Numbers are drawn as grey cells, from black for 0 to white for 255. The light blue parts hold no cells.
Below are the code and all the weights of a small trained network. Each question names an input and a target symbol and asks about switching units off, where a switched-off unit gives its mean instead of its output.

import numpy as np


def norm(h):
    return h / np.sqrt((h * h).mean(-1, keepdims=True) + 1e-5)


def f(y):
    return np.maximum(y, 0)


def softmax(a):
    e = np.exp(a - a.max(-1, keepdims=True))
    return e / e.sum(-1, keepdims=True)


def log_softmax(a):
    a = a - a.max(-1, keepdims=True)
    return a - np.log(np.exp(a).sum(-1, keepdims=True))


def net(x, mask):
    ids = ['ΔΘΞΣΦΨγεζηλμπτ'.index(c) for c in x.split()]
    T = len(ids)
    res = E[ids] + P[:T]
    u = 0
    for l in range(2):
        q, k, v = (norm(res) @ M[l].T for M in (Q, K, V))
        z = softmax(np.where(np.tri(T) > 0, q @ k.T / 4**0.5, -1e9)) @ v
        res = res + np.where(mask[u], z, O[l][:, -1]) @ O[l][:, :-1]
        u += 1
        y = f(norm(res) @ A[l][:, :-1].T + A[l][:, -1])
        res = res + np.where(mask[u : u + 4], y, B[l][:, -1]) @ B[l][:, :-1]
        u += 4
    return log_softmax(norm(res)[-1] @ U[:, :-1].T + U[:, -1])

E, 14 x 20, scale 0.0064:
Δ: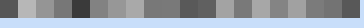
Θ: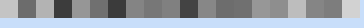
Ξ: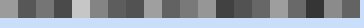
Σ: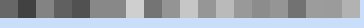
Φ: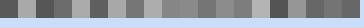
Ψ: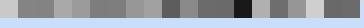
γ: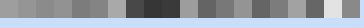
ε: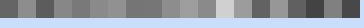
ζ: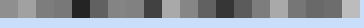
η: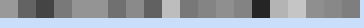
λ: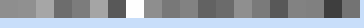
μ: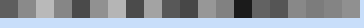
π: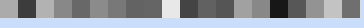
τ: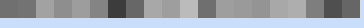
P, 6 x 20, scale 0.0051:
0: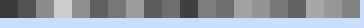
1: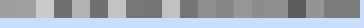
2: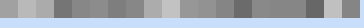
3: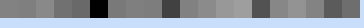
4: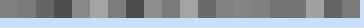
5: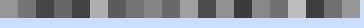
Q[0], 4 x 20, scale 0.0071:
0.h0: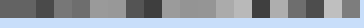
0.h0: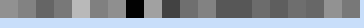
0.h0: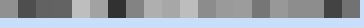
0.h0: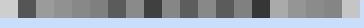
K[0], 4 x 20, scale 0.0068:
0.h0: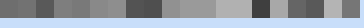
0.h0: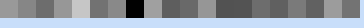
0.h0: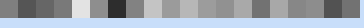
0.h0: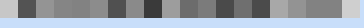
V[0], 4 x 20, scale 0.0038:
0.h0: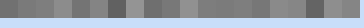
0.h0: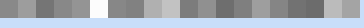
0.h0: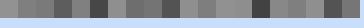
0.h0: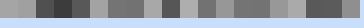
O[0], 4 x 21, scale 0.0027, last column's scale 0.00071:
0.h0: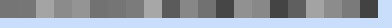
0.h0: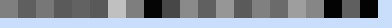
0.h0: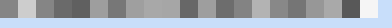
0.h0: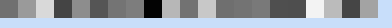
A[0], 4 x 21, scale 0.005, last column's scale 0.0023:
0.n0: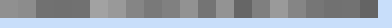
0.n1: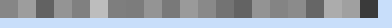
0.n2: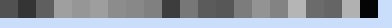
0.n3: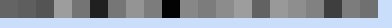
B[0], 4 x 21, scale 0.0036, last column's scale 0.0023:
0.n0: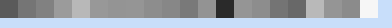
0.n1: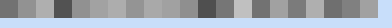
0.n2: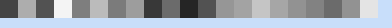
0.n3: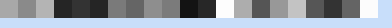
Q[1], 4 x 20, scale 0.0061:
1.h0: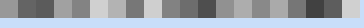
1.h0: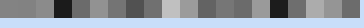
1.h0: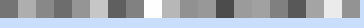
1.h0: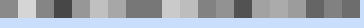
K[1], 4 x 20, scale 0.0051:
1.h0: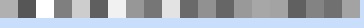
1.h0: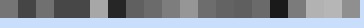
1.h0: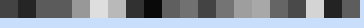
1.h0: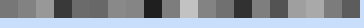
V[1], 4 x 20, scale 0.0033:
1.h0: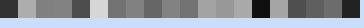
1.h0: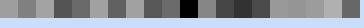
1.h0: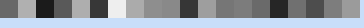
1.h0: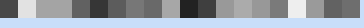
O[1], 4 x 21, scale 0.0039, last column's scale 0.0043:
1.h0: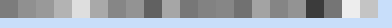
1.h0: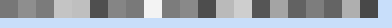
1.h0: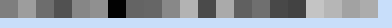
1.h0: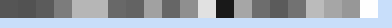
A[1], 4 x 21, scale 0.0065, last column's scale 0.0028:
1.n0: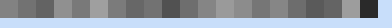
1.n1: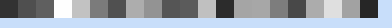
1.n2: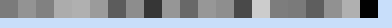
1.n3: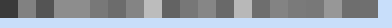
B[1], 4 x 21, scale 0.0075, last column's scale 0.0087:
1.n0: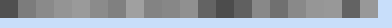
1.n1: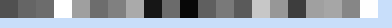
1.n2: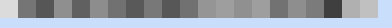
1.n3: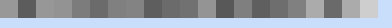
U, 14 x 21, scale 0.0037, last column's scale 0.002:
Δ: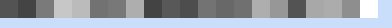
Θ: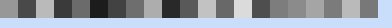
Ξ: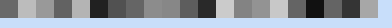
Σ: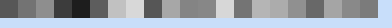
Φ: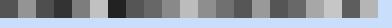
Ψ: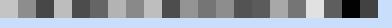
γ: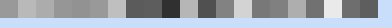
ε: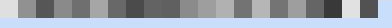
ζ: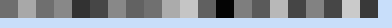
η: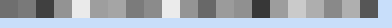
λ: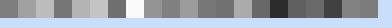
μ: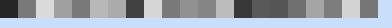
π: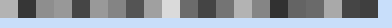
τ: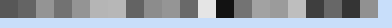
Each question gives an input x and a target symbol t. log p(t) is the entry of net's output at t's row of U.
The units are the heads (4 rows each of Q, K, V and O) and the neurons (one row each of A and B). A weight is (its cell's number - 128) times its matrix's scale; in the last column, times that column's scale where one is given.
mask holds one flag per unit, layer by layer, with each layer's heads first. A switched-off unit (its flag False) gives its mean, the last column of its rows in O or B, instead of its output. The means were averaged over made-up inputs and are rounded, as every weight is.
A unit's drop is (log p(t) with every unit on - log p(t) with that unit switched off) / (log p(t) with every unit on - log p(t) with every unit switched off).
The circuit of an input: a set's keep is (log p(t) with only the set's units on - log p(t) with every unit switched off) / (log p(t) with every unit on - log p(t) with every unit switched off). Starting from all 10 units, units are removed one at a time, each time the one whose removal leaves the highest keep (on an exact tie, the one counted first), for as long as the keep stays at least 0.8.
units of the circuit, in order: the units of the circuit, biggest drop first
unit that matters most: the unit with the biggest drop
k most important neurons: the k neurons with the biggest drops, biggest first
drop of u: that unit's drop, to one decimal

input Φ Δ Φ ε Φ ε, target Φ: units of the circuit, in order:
1.h0, 1.n1
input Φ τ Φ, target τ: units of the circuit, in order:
0.h0, 1.h0, 1.n1
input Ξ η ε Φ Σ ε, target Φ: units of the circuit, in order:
0.h0, 1.n1, 1.h0
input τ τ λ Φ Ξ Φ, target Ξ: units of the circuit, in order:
1.h0, 0.h0, 1.n1
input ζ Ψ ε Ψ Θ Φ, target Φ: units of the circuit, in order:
0.h0, 1.h0, 1.n1
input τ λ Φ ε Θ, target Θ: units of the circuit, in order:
1.n1, 1.h0
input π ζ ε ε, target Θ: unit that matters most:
0.h0
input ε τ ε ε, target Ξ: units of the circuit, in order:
0.n3, 1.n3
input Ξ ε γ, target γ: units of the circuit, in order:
1.n1, 1.h0, 1.n3
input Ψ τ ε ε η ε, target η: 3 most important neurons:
1.n1, 0.n1, 0.n2
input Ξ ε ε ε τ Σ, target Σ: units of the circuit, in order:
0.h0, 1.h0, 1.n1, 1.n3
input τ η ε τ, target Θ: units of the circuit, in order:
0.n3, 0.h0, 1.n1
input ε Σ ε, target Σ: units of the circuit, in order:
1.h0, 1.n1, 1.n2
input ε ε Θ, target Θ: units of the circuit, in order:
0.h0, 1.n1, 1.h0
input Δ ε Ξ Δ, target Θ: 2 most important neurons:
0.n3, 1.n1
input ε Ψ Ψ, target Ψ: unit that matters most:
1.h0
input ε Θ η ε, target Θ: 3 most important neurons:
0.n3, 1.n1, 1.n3
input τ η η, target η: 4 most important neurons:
1.n1, 0.n2, 1.n2, 1.n3
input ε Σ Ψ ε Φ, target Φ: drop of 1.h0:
0.2
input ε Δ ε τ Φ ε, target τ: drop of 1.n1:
0.5
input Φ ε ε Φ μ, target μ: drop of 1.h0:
0.3
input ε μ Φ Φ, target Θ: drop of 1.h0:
0.4
